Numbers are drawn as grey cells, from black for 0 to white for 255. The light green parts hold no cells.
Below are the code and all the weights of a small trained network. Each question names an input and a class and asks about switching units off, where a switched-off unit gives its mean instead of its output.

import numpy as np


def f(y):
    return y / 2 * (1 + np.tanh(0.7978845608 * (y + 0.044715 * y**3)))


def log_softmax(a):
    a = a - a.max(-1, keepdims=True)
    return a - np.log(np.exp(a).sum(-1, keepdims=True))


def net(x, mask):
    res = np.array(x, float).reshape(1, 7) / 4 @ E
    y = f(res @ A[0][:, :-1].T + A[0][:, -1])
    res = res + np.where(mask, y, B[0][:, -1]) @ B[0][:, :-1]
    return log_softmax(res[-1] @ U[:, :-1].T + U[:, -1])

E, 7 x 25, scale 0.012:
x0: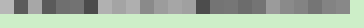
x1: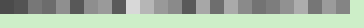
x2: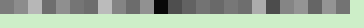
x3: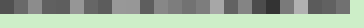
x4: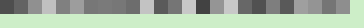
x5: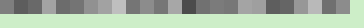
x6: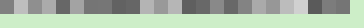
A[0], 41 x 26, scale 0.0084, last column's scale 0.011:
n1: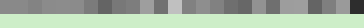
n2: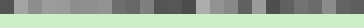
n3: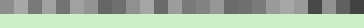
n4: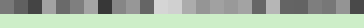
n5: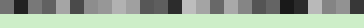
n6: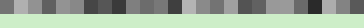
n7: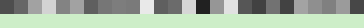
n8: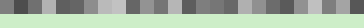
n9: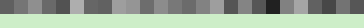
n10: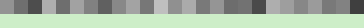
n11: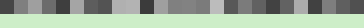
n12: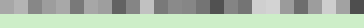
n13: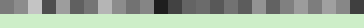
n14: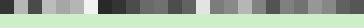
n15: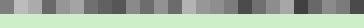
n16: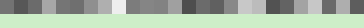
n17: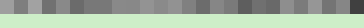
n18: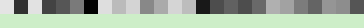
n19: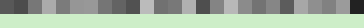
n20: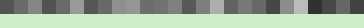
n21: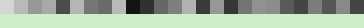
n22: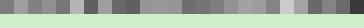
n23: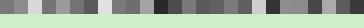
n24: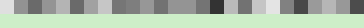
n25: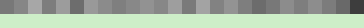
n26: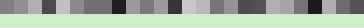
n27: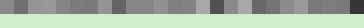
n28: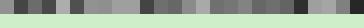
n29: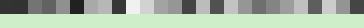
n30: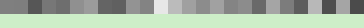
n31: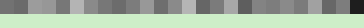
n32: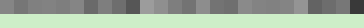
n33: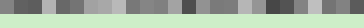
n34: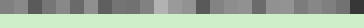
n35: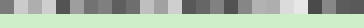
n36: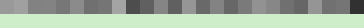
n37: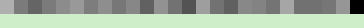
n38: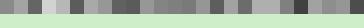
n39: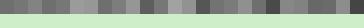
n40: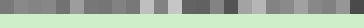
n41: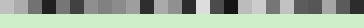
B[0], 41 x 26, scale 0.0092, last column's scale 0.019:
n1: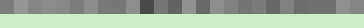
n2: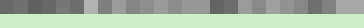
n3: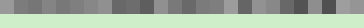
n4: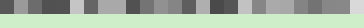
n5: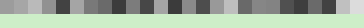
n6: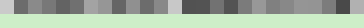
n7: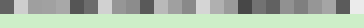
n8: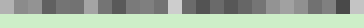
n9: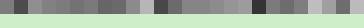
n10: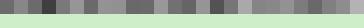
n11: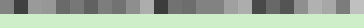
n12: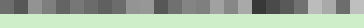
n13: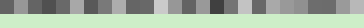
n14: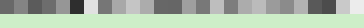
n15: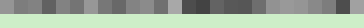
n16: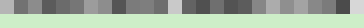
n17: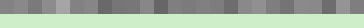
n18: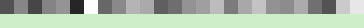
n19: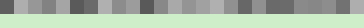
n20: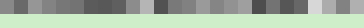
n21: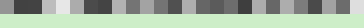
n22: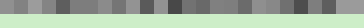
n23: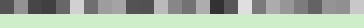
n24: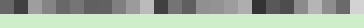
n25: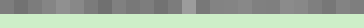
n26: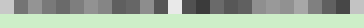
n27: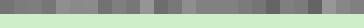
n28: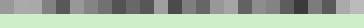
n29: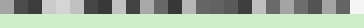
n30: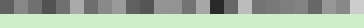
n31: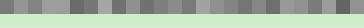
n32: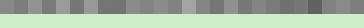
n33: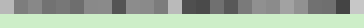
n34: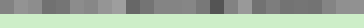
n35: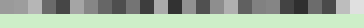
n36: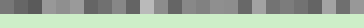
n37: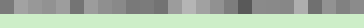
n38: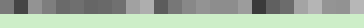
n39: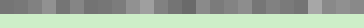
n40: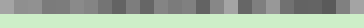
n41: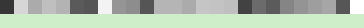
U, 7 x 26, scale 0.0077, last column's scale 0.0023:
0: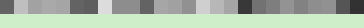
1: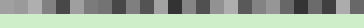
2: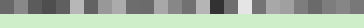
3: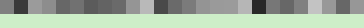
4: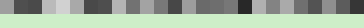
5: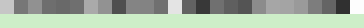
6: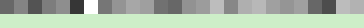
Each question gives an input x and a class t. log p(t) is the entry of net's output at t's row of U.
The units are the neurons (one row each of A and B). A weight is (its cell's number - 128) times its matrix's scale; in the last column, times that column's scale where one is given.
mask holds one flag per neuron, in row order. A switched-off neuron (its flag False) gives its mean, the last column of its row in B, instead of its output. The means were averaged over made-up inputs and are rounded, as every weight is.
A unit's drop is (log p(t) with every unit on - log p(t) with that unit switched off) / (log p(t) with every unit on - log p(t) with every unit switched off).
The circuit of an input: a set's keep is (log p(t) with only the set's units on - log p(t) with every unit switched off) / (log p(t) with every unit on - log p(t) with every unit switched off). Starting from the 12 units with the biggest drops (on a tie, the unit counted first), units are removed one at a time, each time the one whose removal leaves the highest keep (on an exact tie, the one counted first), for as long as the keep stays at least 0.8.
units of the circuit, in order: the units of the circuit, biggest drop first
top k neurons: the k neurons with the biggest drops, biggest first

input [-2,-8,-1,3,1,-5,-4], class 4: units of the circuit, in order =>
[n21]
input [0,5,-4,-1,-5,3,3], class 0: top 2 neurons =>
[n41 n21]
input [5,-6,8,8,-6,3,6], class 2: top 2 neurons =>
[n23 n13]
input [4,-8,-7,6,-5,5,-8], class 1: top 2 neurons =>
[n5 n28]
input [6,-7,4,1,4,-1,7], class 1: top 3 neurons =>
[n35 n29 n22]
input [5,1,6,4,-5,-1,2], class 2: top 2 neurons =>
[n23 n13]
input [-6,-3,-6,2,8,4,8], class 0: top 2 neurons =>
[n7 n19]
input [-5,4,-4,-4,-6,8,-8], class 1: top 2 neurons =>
[n5 n28]
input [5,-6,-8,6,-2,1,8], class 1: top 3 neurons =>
[n35 n23 n40]
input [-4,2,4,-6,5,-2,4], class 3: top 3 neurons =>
[n41 n12 n38]
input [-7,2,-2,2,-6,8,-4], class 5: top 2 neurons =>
[n33 n16]
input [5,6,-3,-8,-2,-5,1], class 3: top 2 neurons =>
[n24 n12]
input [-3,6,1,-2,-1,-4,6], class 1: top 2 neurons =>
[n35 n21]
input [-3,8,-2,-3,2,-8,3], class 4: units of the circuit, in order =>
[n29]
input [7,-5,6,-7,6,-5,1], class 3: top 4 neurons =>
[n24 n12 n41 n14]
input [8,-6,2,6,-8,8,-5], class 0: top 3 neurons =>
[n41 n14 n26]
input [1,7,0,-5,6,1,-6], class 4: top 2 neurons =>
[n29 n41]
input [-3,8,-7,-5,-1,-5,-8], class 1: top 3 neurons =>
[n5 n28 n21]
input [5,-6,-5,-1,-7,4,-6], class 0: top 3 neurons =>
[n41 n29 n35]
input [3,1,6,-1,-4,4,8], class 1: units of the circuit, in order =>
[n35]
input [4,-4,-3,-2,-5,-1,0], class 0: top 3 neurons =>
[n41 n29 n14]
